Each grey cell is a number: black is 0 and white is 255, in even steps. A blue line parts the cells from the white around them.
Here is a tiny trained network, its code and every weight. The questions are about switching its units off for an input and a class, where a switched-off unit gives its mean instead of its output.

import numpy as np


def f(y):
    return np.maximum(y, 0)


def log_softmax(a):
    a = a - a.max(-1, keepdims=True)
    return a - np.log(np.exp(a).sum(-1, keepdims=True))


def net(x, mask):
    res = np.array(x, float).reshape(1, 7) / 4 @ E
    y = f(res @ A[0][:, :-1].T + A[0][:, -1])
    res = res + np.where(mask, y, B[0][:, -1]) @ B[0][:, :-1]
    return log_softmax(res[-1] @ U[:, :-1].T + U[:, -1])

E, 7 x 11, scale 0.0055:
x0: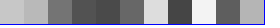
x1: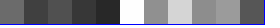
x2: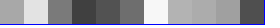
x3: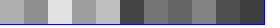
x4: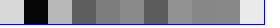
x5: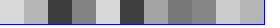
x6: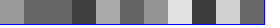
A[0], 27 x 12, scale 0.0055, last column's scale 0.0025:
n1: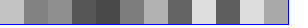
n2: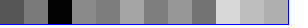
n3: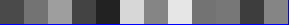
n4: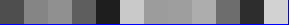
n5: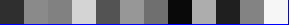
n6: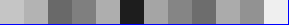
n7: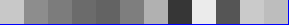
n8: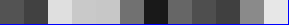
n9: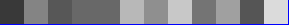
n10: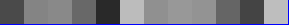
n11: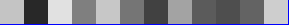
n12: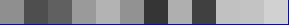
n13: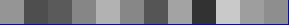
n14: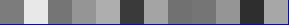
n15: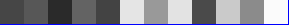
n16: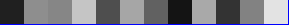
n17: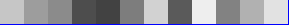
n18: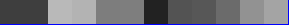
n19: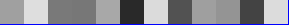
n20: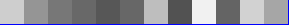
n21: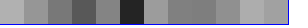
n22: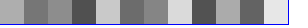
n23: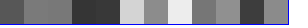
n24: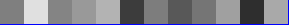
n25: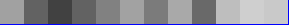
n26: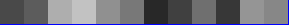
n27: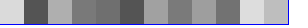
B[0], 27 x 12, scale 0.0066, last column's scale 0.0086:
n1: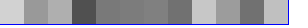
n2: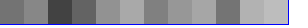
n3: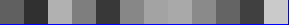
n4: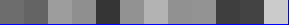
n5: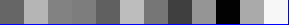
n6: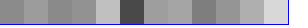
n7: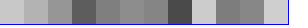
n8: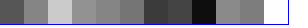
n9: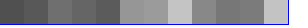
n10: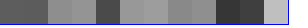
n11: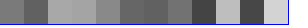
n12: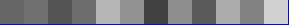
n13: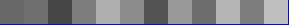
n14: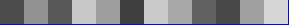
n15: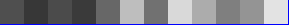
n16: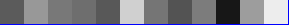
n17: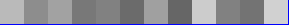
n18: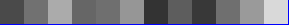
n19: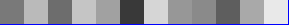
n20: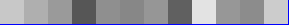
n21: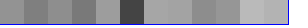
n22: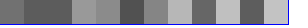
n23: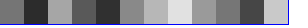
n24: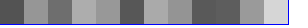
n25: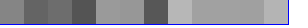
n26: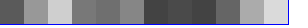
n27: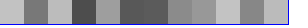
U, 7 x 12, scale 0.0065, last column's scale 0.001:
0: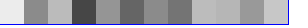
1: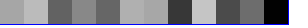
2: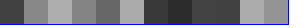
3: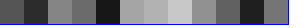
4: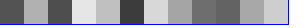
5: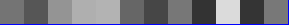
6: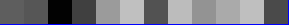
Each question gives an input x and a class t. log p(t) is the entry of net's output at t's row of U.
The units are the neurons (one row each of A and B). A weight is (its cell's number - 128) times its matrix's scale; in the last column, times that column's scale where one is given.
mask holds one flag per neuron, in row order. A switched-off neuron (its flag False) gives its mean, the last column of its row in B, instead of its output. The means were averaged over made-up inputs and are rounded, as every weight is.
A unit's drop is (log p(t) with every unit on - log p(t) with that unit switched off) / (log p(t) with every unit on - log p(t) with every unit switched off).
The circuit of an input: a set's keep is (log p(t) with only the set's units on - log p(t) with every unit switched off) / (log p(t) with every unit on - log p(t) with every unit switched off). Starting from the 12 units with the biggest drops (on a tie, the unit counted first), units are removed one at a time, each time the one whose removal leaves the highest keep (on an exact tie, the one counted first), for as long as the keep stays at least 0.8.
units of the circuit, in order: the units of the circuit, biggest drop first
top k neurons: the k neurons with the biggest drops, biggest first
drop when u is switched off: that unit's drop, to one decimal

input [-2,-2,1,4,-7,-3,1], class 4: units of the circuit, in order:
n14, n24
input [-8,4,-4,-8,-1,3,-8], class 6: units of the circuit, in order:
n15
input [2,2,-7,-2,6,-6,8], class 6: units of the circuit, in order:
n15, n12
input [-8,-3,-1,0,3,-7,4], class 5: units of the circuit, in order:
n5, n11
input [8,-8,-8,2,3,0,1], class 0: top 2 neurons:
n27, n20
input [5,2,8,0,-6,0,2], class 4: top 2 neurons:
n19, n14
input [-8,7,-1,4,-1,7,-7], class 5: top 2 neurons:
n5, n16
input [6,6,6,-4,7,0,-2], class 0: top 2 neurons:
n20, n1
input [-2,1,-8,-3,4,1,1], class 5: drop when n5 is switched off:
0.4
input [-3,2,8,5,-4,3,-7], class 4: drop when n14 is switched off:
0.1
